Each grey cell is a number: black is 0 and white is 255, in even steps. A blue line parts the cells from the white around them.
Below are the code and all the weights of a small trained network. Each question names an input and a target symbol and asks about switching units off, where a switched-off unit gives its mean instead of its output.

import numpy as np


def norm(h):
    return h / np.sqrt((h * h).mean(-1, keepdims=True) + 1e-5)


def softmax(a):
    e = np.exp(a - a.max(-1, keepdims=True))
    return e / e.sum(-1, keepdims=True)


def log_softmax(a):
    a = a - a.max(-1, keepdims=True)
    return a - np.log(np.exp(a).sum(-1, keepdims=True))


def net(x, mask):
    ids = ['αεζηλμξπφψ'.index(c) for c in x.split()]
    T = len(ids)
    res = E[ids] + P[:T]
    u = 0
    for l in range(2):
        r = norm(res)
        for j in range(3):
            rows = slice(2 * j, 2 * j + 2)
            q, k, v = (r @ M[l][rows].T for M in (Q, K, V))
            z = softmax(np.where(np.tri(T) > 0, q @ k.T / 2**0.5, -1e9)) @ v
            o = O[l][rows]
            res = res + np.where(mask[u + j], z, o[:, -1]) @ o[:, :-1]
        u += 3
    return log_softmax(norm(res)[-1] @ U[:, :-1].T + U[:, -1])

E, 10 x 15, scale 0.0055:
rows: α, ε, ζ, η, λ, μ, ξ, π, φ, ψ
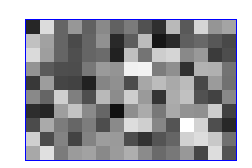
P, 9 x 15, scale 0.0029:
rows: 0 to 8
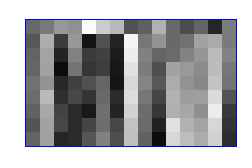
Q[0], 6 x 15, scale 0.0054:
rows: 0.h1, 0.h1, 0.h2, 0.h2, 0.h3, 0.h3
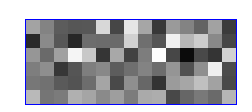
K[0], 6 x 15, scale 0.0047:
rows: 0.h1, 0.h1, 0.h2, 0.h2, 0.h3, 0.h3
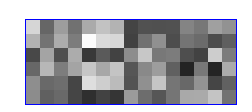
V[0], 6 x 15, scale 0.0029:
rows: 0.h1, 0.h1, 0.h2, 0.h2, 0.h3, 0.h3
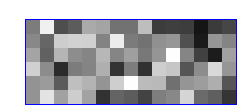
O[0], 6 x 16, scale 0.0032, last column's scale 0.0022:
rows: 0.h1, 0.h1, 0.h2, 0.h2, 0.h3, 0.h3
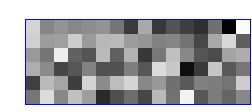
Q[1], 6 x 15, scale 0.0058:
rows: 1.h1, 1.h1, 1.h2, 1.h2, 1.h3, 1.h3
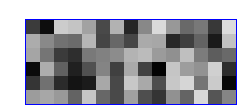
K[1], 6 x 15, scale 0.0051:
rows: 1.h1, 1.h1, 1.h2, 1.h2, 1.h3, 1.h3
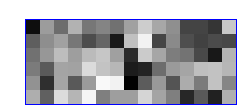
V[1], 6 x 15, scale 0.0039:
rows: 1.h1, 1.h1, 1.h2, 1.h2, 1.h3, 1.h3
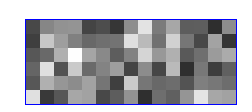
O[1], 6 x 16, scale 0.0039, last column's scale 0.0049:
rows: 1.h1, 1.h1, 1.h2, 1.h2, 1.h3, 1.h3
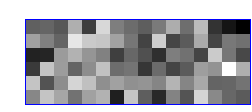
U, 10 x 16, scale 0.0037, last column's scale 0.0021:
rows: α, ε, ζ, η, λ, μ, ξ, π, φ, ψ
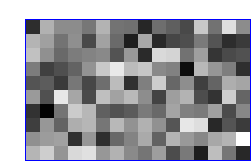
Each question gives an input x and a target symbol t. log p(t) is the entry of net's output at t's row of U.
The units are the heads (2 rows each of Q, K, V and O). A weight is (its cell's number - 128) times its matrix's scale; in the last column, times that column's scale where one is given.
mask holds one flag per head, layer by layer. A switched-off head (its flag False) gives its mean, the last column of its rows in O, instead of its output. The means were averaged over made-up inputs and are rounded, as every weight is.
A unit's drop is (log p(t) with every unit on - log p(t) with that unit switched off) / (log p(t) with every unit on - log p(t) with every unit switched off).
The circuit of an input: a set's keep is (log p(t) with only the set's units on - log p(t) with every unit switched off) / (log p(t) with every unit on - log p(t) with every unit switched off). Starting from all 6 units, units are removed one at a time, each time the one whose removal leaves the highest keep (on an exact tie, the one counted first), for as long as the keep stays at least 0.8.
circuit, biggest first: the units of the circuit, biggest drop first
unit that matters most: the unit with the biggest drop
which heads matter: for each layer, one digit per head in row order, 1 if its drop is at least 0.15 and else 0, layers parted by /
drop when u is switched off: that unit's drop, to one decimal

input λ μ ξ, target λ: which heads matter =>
000 / 001
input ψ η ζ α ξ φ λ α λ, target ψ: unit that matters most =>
0.h1
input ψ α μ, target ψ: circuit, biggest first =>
[0.h3; 0.h1]
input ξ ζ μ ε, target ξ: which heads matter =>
000 / 010
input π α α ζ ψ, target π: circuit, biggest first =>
[0.h2; 1.h1]
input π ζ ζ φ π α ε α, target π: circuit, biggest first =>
[0.h2; 1.h2]
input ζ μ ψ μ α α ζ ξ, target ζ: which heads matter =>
010 / 100
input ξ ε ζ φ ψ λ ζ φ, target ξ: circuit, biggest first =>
[1.h2; 0.h1]
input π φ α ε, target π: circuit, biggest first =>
[0.h1; 0.h2]
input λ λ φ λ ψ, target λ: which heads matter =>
100 / 001
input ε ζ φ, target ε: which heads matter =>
101 / 000
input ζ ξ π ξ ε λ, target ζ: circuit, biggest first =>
[0.h2; 1.h1]
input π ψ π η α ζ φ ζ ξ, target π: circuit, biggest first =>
[0.h2; 1.h2]
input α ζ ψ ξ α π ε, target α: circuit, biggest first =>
[1.h2]
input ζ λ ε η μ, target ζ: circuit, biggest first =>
[1.h1; 0.h2]
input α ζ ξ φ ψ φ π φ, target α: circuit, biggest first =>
[1.h2; 0.h1]
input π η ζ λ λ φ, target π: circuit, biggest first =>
[0.h2; 1.h2]
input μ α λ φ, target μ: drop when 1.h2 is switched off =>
0.0
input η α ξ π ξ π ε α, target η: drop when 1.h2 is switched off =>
-0.1
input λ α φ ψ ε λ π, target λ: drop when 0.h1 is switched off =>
0.1
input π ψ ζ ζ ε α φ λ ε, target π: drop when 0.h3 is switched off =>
0.2
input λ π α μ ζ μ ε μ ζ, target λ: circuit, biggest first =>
[1.h3]
